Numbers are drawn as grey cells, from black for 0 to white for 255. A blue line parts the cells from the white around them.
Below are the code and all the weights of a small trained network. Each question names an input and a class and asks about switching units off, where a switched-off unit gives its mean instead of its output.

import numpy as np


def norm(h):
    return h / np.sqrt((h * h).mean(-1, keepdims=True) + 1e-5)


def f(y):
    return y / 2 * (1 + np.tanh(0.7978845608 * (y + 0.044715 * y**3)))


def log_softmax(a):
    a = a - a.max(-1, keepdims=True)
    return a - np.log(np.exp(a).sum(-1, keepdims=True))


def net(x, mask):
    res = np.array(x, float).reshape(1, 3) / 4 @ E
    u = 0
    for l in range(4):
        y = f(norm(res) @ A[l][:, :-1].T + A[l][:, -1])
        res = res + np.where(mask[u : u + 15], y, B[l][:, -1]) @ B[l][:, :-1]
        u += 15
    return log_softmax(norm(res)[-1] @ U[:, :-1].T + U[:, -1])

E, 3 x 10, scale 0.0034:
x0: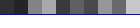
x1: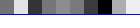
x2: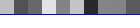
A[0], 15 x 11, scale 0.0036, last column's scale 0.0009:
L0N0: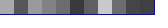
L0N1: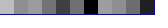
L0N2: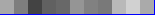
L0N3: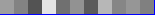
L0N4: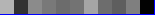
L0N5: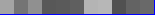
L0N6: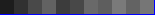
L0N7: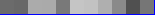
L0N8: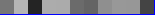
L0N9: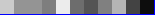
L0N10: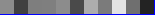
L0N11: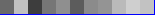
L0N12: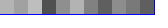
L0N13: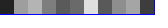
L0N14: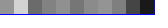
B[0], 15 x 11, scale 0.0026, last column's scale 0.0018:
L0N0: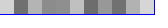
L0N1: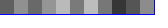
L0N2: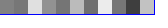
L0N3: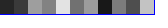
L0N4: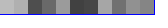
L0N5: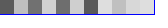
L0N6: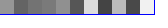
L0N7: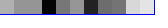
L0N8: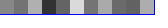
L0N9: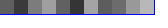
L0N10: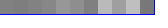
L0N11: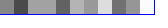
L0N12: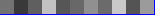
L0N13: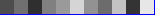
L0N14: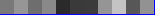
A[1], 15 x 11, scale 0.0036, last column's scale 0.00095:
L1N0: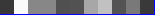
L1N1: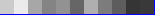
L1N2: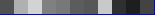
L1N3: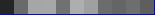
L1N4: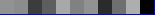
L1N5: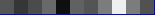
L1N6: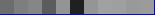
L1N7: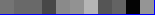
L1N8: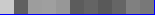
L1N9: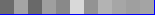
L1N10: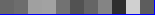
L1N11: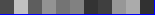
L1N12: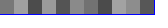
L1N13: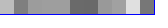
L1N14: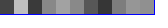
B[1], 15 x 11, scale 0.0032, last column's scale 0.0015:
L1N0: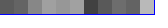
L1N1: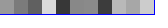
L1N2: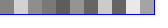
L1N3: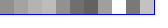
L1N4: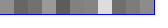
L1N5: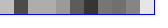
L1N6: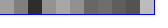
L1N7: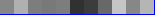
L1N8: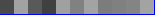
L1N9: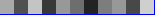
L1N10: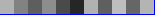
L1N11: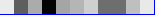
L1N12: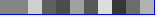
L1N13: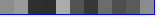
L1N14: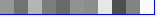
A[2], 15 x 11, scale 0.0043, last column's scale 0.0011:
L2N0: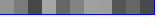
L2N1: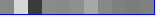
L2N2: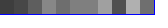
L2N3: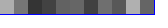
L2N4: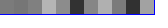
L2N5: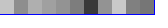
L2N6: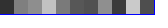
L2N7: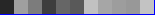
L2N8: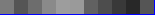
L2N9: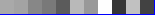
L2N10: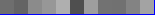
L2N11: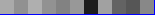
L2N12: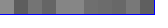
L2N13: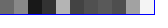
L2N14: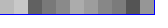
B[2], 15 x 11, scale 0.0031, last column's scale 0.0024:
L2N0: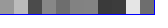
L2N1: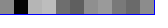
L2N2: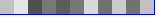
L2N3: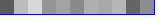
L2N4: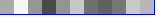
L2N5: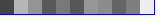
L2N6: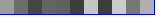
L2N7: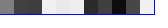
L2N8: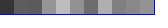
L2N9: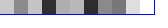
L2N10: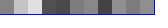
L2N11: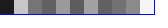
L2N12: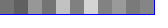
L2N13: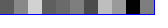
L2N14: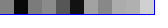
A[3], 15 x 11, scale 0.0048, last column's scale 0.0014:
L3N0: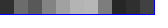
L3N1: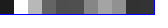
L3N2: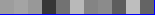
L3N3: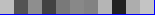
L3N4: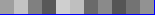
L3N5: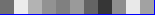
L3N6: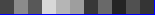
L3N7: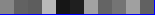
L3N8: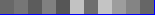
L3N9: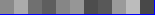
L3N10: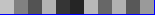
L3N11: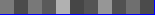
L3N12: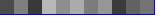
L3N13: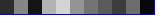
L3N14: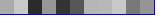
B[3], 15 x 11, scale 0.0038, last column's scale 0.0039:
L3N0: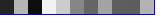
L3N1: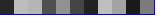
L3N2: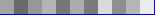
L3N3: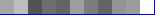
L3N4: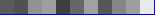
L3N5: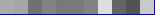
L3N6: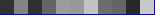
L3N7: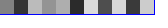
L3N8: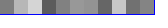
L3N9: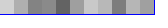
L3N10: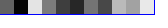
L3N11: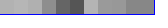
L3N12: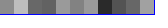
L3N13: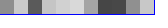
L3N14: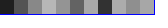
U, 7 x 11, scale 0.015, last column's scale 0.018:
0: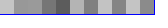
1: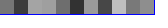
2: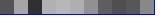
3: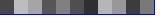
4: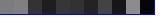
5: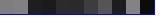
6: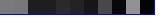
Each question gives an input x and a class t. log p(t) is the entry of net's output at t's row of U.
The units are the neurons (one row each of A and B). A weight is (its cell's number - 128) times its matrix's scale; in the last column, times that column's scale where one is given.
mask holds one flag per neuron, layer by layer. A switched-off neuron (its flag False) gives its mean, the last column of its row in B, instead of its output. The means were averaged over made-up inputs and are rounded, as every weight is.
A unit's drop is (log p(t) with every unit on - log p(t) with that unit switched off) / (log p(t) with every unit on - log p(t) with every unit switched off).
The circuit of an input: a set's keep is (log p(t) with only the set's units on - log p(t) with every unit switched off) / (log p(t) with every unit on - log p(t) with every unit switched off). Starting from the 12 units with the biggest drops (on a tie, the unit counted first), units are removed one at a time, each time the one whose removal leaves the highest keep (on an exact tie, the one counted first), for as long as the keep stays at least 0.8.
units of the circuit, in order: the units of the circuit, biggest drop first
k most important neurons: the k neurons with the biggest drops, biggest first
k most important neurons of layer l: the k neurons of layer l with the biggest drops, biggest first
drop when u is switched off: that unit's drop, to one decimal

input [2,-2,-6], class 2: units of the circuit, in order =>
L2N7
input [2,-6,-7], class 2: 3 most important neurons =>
L2N7, L1N14, L0N13
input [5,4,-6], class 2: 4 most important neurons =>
L2N7, L0N13, L1N1, L2N14
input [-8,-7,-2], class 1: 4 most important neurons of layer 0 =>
L0N11, L0N2, L0N12, L0N8
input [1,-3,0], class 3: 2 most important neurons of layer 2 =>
L2N13, L2N3
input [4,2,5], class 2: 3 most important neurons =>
L2N8, L2N14, L0N9
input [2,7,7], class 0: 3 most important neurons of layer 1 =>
L1N11, L1N14, L1N12
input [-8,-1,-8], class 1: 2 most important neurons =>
L1N1, L2N14
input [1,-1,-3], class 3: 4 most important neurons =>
L1N9, L1N5, L2N7, L3N1
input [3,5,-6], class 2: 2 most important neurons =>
L2N7, L0N7
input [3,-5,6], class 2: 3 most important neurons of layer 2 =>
L2N8, L2N11, L2N14
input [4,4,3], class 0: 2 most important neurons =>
L1N11, L0N9
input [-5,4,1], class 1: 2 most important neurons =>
L0N5, L0N7
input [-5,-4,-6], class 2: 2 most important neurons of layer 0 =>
L0N5, L0N6
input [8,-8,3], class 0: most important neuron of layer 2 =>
L2N4
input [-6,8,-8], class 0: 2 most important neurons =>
L1N11, L0N3
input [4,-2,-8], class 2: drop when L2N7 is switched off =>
1.1
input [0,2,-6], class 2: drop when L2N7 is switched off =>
0.1
